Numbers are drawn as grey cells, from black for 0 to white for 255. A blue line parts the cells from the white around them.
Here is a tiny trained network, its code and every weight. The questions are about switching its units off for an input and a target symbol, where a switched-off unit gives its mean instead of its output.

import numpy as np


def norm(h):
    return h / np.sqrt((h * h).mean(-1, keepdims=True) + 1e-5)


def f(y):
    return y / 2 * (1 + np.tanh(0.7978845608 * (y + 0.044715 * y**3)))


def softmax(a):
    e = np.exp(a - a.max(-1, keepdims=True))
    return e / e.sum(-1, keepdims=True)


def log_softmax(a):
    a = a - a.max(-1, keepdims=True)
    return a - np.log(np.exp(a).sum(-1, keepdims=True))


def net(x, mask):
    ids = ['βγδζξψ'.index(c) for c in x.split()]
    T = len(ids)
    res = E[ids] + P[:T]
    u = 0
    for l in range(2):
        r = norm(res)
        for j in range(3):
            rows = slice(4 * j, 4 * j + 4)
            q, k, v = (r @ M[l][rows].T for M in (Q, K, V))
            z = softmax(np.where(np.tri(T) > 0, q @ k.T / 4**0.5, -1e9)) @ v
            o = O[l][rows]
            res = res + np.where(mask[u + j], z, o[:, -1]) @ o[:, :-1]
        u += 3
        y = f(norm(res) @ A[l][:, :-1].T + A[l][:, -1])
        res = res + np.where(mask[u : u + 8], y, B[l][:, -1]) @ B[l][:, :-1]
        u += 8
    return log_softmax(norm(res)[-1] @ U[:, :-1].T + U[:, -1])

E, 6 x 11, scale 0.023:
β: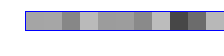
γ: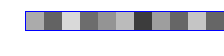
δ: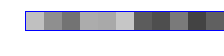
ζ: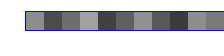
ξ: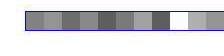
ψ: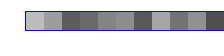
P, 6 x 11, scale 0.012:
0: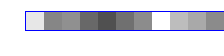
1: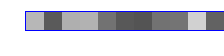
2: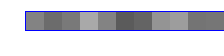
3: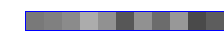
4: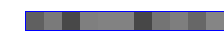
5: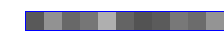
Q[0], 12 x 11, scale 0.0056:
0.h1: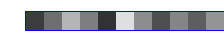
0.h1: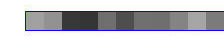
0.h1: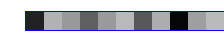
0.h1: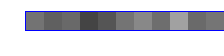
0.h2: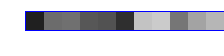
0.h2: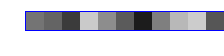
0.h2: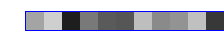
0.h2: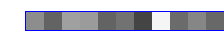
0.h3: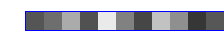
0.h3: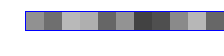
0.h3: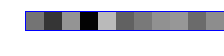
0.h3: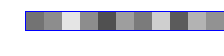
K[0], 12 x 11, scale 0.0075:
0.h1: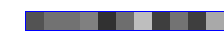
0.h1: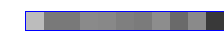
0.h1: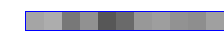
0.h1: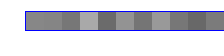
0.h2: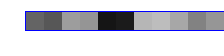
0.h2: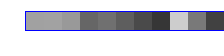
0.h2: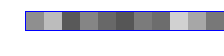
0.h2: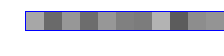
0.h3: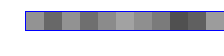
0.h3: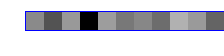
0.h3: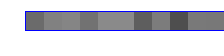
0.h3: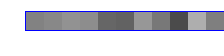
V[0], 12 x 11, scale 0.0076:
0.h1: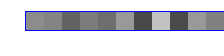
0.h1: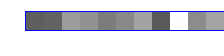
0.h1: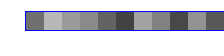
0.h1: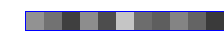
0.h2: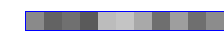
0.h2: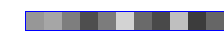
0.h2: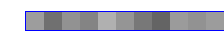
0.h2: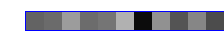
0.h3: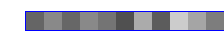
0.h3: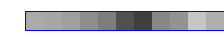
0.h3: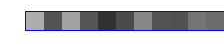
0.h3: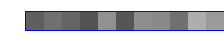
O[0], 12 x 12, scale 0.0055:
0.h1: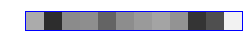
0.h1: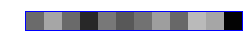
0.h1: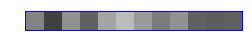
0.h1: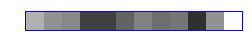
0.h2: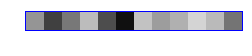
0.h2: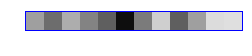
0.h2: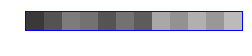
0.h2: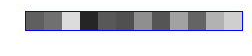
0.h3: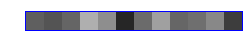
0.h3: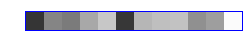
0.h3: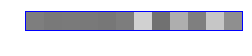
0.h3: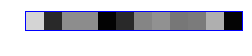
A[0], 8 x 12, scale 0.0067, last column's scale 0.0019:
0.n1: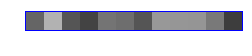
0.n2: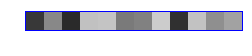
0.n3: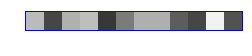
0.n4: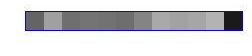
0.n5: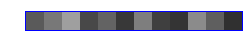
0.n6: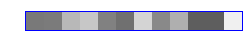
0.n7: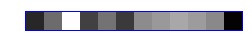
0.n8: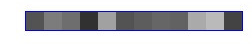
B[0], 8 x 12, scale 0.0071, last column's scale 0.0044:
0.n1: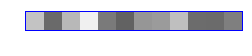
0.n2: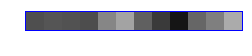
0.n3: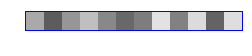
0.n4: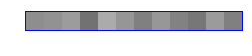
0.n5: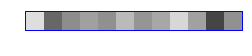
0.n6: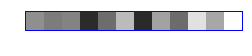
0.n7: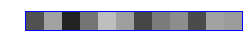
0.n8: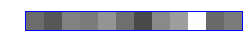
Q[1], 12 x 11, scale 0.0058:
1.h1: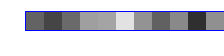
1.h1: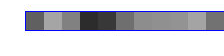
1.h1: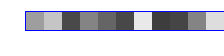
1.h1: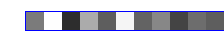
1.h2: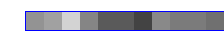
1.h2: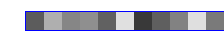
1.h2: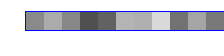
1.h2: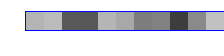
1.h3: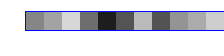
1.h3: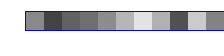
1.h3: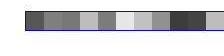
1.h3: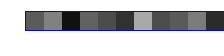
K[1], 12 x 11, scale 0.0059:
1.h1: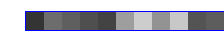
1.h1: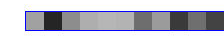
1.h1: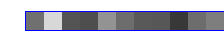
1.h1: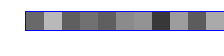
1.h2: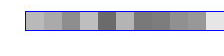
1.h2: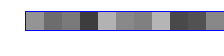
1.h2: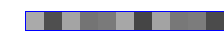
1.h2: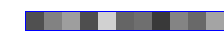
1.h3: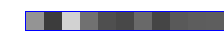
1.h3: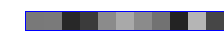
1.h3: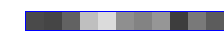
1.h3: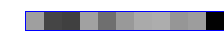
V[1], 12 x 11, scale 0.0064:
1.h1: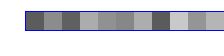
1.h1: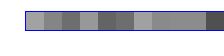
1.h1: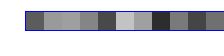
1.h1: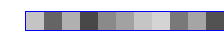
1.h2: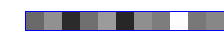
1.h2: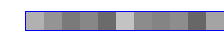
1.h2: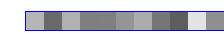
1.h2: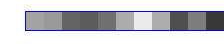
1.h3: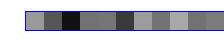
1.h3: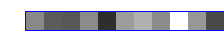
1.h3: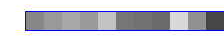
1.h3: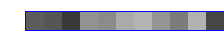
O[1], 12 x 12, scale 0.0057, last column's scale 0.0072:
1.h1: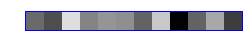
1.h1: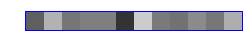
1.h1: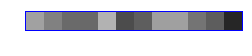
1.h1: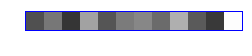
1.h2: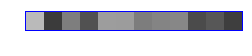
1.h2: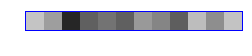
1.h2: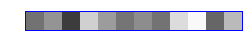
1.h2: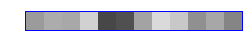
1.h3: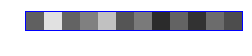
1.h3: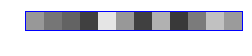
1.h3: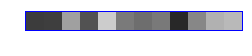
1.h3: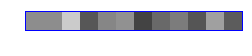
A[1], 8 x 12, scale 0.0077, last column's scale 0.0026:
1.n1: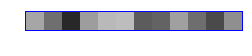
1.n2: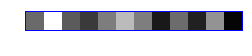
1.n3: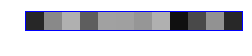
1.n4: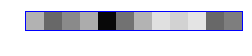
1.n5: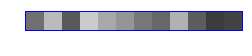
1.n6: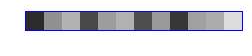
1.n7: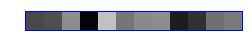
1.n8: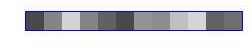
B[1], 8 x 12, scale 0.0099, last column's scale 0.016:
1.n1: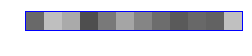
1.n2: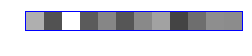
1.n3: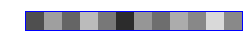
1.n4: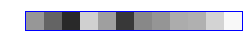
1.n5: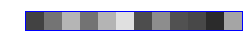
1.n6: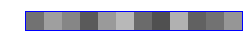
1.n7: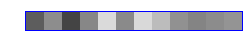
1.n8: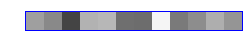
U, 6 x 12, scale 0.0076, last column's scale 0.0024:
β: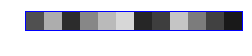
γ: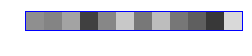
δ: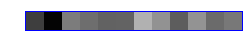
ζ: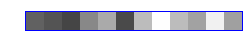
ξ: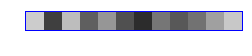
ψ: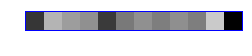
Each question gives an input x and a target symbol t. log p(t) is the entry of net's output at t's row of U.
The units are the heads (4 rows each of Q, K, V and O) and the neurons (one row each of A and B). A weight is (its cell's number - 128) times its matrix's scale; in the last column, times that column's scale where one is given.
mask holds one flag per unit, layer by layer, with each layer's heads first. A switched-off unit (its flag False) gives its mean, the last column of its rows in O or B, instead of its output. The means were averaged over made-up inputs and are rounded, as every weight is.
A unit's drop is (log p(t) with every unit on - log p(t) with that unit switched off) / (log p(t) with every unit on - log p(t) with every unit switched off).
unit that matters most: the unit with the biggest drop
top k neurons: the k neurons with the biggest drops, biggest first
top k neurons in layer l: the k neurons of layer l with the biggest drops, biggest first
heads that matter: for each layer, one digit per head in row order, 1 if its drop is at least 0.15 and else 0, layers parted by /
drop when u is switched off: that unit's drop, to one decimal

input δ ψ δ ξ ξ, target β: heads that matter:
011 / 011
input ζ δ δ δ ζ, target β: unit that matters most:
0.n5
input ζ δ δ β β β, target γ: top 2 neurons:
(0.n2, 1.n4)
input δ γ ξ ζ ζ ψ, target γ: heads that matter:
010 / 000
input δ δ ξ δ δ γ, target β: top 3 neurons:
(0.n7, 1.n6, 1.n4)
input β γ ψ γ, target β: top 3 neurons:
(0.n7, 1.n6, 0.n3)
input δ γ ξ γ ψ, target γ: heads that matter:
010 / 010
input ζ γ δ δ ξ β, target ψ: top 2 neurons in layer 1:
(1.n4, 1.n3)
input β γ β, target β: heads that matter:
010 / 000
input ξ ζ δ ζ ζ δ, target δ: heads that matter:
011 / 111
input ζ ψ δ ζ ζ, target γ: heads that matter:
010 / 001
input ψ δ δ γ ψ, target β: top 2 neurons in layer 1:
(1.n5, 1.n1)
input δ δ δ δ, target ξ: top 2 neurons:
(1.n2, 0.n3)
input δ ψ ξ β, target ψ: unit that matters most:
0.n2
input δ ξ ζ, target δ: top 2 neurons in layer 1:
(1.n4, 1.n8)
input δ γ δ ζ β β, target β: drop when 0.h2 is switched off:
1.1
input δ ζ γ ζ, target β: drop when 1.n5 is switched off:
0.0
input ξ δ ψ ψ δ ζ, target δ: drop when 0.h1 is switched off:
-0.1
